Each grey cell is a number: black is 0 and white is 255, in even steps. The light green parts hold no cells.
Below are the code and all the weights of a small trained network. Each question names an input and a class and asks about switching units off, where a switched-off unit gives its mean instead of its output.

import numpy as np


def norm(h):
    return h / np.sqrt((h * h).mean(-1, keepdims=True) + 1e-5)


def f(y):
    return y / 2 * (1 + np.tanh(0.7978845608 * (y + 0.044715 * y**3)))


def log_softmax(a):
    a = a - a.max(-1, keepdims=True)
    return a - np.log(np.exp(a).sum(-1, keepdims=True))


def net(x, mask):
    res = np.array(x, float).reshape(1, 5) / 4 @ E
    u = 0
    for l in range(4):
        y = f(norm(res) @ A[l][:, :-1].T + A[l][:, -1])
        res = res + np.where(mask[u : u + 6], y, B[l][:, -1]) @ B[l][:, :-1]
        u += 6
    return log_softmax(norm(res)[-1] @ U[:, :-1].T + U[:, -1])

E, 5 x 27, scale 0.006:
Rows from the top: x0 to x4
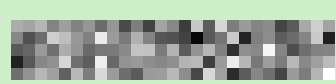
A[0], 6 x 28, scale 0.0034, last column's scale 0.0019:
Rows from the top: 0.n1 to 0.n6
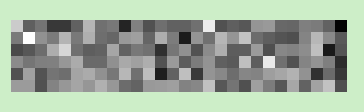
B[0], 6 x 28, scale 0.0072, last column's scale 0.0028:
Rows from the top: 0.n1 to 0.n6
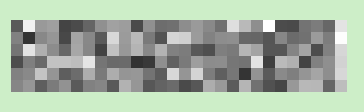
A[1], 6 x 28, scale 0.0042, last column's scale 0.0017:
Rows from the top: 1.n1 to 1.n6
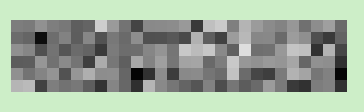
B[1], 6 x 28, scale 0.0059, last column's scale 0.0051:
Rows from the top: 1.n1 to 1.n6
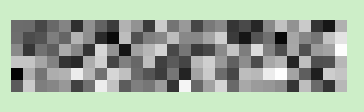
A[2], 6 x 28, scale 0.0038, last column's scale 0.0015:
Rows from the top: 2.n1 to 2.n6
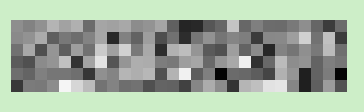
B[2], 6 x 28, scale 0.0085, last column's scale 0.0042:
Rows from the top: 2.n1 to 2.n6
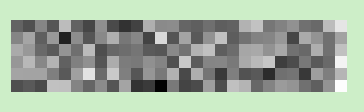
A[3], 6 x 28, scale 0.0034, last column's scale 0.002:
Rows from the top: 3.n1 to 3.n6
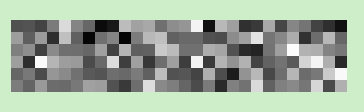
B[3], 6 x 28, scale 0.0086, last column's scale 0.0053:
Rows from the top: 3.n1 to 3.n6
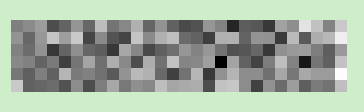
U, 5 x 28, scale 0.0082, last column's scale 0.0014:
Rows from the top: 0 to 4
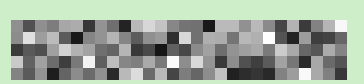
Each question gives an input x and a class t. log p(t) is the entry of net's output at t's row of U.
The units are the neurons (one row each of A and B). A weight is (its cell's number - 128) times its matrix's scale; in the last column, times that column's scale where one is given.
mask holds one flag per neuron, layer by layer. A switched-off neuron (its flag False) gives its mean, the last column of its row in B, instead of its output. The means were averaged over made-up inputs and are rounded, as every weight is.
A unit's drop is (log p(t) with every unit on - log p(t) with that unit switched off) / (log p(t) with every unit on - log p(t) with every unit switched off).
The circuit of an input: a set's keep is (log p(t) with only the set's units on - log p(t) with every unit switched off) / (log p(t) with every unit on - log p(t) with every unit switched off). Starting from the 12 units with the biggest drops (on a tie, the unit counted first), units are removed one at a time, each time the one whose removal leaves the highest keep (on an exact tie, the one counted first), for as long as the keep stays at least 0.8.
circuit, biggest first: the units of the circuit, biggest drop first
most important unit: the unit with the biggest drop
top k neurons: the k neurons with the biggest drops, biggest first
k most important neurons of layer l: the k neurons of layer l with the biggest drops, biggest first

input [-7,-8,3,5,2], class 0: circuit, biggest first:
[1.n3]
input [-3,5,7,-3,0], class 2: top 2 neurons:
[0.n4 2.n6]
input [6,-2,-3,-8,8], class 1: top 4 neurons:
[0.n1 1.n2 1.n6 3.n1]
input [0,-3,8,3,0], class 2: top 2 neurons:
[2.n6 0.n4]
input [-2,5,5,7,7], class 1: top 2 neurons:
[2.n4 1.n2]
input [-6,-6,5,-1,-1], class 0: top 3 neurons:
[1.n3 1.n5 0.n2]
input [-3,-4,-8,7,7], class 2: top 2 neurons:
[1.n5 0.n1]
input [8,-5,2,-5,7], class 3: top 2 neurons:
[3.n4 0.n2]
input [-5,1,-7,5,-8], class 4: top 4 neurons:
[1.n2 3.n1 0.n4 2.n6]
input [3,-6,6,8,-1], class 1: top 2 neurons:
[1.n4 2.n4]
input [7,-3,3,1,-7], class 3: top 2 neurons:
[3.n4 0.n2]
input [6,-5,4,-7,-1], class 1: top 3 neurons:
[0.n1 1.n6 2.n1]
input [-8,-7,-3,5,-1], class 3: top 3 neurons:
[0.n5 2.n5 2.n1]
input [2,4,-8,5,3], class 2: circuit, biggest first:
[1.n5]
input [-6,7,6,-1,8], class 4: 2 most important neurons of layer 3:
[3.n3 3.n2]
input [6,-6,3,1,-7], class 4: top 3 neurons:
[3.n1 1.n2 2.n1]
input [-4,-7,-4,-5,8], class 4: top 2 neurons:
[1.n1 0.n6]
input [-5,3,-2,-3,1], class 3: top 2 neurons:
[0.n5 1.n3]
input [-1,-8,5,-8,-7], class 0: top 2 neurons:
[1.n3 3.n2]
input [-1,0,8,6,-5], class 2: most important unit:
0.n4
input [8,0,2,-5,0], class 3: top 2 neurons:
[0.n2 3.n4]
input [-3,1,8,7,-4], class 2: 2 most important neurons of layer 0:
[0.n4 0.n1]
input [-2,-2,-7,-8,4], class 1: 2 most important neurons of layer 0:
[0.n1 0.n4]
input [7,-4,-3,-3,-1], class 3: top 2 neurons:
[0.n2 3.n4]
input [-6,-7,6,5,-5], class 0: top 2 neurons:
[1.n3 1.n5]
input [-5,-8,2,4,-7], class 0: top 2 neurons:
[1.n3 3.n2]
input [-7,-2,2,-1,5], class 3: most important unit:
0.n5
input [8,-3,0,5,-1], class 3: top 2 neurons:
[0.n2 3.n4]
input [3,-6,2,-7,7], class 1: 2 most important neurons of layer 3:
[3.n1 3.n2]
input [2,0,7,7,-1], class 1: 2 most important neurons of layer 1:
[1.n4 1.n5]
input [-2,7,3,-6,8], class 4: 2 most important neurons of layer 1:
[1.n3 1.n1]
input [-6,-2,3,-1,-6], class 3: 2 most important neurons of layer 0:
[0.n5 0.n6]
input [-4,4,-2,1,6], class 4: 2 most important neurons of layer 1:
[1.n3 1.n1]
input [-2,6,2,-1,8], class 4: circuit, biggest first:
[1.n1]
